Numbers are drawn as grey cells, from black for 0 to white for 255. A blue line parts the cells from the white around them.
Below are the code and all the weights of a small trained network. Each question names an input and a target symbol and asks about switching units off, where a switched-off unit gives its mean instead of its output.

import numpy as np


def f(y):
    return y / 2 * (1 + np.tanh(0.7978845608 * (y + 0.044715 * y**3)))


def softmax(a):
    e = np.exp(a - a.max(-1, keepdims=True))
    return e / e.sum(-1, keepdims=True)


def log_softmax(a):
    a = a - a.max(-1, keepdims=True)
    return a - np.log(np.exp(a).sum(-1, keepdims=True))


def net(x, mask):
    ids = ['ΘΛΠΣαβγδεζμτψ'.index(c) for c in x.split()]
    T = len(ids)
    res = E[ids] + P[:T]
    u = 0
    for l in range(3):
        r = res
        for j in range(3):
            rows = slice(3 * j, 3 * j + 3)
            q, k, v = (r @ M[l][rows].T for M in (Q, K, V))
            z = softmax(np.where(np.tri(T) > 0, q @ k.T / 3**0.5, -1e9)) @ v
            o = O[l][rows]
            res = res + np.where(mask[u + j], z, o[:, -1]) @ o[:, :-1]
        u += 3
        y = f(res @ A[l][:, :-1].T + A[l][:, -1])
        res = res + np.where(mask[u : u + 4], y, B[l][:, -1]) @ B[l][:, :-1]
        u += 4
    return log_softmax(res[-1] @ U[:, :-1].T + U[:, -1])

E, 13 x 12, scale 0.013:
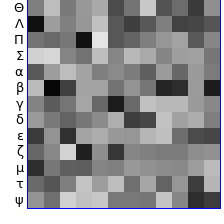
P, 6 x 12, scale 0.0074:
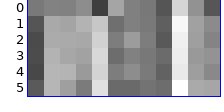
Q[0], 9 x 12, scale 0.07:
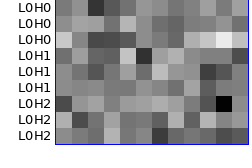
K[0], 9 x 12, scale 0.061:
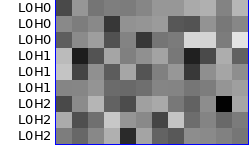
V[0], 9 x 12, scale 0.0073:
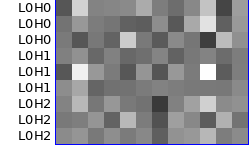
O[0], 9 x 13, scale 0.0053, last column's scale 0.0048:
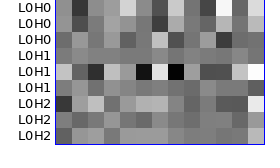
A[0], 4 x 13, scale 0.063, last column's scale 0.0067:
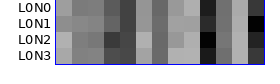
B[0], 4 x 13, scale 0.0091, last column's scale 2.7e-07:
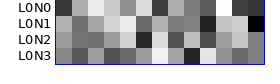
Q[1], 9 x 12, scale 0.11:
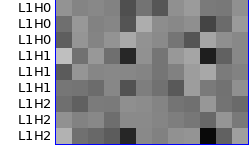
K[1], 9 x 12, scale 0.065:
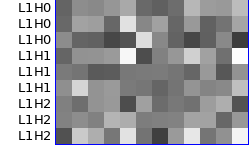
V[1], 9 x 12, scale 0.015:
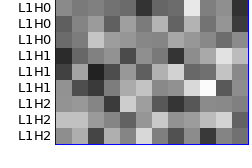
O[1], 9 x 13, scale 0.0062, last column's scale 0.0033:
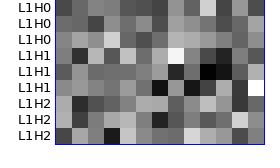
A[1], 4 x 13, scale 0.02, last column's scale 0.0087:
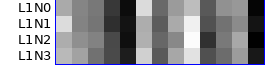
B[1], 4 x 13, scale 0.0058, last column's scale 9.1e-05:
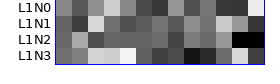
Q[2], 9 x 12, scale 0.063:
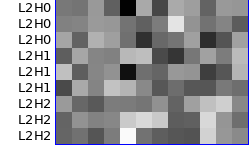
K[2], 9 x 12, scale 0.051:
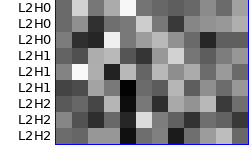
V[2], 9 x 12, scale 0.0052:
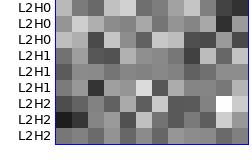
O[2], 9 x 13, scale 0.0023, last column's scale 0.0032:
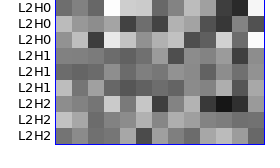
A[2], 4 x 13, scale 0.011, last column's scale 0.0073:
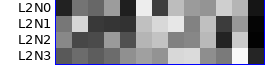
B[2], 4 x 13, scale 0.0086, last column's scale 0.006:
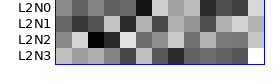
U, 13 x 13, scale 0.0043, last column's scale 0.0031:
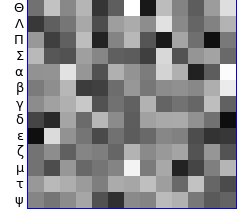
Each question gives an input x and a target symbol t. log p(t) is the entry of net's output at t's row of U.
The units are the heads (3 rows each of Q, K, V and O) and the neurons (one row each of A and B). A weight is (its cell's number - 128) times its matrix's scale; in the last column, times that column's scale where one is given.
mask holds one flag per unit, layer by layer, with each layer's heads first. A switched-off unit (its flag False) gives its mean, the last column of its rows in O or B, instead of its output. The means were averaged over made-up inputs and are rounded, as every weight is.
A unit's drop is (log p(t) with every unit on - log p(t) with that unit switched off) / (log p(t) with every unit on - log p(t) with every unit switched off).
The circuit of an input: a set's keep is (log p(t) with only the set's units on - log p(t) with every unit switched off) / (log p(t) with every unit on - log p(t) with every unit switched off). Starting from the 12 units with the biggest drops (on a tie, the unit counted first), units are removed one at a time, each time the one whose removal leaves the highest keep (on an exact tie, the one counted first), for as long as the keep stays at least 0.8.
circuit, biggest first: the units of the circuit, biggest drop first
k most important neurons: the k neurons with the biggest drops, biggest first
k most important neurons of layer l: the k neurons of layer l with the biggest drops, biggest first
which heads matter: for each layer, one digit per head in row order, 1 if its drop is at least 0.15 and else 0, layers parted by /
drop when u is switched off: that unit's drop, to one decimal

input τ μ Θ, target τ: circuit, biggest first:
[L1H0, L1H1]
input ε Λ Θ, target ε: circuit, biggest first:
[L1H1, L1H2]
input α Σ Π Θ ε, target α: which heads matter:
000 / 011 / 000
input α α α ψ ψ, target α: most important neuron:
[L2N3]
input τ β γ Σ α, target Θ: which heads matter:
010 / 000 / 000
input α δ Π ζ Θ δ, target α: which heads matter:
000 / 010 / 000
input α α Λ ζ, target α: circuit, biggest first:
[L1H1, L2N3]
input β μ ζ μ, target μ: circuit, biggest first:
[L2N0, L0H1]
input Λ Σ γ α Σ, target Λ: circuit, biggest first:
[L2N1, L1H2, L1H1]
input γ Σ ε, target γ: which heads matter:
000 / 001 / 000
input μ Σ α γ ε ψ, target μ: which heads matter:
000 / 010 / 000
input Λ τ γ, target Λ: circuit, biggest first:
[L1H2, L2N1, L1H1]
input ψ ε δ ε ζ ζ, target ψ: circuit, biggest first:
[L1H1, L1H0, L2N0]
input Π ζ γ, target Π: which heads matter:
000 / 011 / 000
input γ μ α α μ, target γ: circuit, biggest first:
[L1H2]
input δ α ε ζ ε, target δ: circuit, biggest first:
[L1H1, L1H2]
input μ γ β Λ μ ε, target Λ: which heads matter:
101 / 000 / 000
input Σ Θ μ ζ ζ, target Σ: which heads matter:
000 / 001 / 000
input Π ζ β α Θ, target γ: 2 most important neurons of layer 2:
[L2N1, L2N0]
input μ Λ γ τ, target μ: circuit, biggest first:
[L1H1]
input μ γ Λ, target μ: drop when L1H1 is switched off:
0.8
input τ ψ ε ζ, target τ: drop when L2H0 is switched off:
0.1
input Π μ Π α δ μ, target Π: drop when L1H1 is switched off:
0.3
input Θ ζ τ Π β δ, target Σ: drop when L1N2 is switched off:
0.0
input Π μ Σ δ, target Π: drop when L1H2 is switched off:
0.7
